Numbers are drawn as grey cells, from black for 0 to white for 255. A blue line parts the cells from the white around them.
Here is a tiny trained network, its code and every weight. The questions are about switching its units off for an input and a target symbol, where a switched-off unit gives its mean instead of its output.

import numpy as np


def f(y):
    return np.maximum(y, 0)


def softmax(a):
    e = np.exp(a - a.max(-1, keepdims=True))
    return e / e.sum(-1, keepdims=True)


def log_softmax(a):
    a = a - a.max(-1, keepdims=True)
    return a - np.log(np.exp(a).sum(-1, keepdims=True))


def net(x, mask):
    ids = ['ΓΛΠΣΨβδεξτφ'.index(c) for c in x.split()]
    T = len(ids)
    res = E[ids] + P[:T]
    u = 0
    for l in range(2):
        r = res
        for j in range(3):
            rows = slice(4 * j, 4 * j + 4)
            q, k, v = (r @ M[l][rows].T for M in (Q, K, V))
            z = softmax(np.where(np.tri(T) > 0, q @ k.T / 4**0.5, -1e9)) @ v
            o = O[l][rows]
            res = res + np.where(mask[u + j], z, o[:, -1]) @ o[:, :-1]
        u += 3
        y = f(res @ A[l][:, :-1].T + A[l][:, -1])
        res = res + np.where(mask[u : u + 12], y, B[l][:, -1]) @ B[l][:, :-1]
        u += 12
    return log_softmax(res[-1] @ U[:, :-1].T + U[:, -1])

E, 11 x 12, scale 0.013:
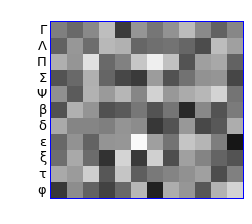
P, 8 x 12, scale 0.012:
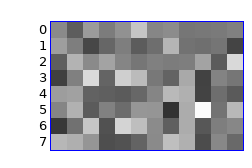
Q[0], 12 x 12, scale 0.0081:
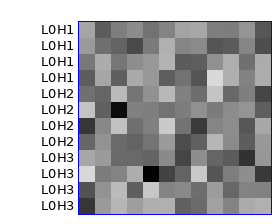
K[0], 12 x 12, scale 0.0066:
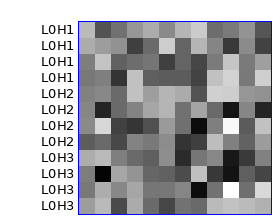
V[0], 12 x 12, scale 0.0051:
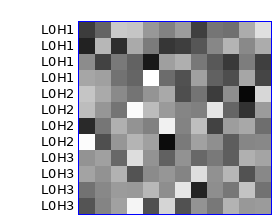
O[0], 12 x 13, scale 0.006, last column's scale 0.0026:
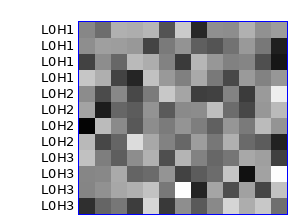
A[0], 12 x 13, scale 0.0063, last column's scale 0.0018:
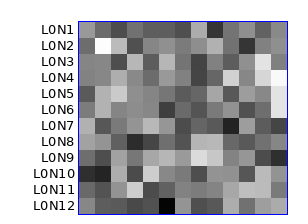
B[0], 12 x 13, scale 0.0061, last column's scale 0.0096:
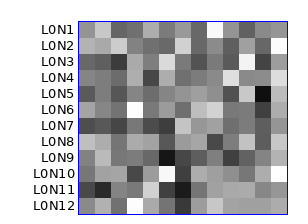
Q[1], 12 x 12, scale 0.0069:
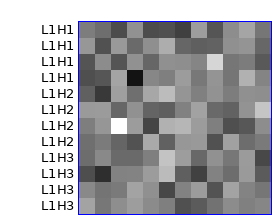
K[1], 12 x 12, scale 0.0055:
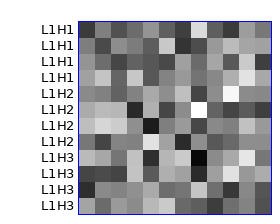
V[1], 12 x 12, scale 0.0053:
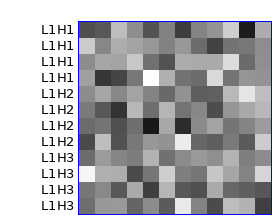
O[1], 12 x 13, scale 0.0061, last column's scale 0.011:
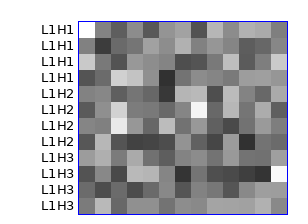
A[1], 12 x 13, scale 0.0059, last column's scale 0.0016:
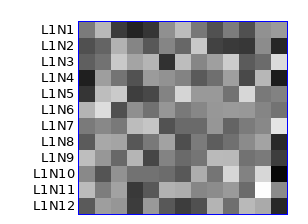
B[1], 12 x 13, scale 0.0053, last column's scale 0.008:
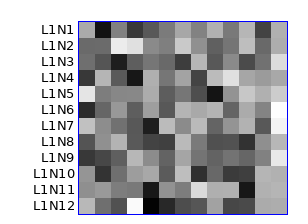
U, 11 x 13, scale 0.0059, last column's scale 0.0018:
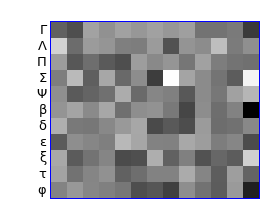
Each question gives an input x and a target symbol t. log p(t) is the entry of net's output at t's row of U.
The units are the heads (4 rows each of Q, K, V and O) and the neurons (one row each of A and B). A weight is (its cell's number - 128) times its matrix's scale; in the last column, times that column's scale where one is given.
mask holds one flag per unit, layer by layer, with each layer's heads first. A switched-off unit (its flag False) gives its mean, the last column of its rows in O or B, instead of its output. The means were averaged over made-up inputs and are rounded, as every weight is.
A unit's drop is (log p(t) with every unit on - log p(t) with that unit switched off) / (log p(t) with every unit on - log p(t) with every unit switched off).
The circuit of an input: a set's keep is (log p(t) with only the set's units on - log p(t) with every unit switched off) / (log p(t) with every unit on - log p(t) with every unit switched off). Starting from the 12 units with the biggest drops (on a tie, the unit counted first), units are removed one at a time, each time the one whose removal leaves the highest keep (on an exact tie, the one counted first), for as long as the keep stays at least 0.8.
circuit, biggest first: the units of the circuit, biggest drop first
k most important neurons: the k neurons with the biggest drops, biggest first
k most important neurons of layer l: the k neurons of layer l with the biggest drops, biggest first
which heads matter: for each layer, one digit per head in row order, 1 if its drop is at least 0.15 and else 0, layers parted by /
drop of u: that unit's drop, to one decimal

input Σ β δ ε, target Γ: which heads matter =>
010 / 011
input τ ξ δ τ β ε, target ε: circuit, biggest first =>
(L0H3 L1N4 L0H2 L0N10)
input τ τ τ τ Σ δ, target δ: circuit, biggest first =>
(L1H3 L0H2 L1N6 L0N3)
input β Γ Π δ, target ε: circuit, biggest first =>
(L0N10 L0H2 L1N4 L0H3)
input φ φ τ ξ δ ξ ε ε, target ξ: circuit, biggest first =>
(L0N10 L1H2 L0N4)
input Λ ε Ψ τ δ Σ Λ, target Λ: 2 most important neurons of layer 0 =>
(L0N11 L0N5)
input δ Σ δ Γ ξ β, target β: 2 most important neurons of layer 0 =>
(L0N4 L0N12)
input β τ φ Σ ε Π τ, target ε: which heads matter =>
011 / 101
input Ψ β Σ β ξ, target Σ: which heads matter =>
010 / 100
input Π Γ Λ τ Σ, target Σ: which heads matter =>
100 / 000
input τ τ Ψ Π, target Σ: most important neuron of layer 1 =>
(L1N3)
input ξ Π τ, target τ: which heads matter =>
110 / 100
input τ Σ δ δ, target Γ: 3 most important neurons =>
(L0N3 L1N2 L0N10)
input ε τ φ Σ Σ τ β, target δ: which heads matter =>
010 / 101
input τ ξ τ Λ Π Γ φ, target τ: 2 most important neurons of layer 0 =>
(L0N10 L0N11)
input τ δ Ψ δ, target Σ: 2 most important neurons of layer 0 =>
(L0N10 L0N5)
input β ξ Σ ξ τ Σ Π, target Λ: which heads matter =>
011 / 001
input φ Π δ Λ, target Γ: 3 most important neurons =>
(L0N3 L1N2 L0N10)
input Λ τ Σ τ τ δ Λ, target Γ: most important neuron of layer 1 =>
(L1N2)
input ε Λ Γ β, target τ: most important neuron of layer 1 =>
(L1N11)
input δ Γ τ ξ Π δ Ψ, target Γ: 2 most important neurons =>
(L0N3 L1N2)
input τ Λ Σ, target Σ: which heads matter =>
000 / 100
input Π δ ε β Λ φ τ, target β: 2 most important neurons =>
(L1N5 L0N3)
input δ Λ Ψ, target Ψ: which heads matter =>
101 / 010
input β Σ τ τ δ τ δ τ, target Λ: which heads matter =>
000 / 110
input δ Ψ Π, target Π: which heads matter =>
010 / 110
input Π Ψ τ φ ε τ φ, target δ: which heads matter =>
010 / 101
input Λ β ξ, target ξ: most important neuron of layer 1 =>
(L1N1)
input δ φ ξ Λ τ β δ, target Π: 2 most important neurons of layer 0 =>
(L0N10 L0N4)
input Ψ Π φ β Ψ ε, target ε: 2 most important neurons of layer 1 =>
(L1N4 L1N6)
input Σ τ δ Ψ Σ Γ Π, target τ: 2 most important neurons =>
(L1N11 L0N10)
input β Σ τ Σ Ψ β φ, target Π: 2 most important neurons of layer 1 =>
(L1N1 L1N11)
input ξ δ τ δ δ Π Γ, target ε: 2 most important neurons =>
(L0N10 L1N4)
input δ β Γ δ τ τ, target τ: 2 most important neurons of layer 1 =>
(L1N11 L1N10)
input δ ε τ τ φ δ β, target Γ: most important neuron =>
(L0N3)
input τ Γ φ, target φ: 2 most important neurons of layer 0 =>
(L0N11 L0N12)
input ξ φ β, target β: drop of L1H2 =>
0.4
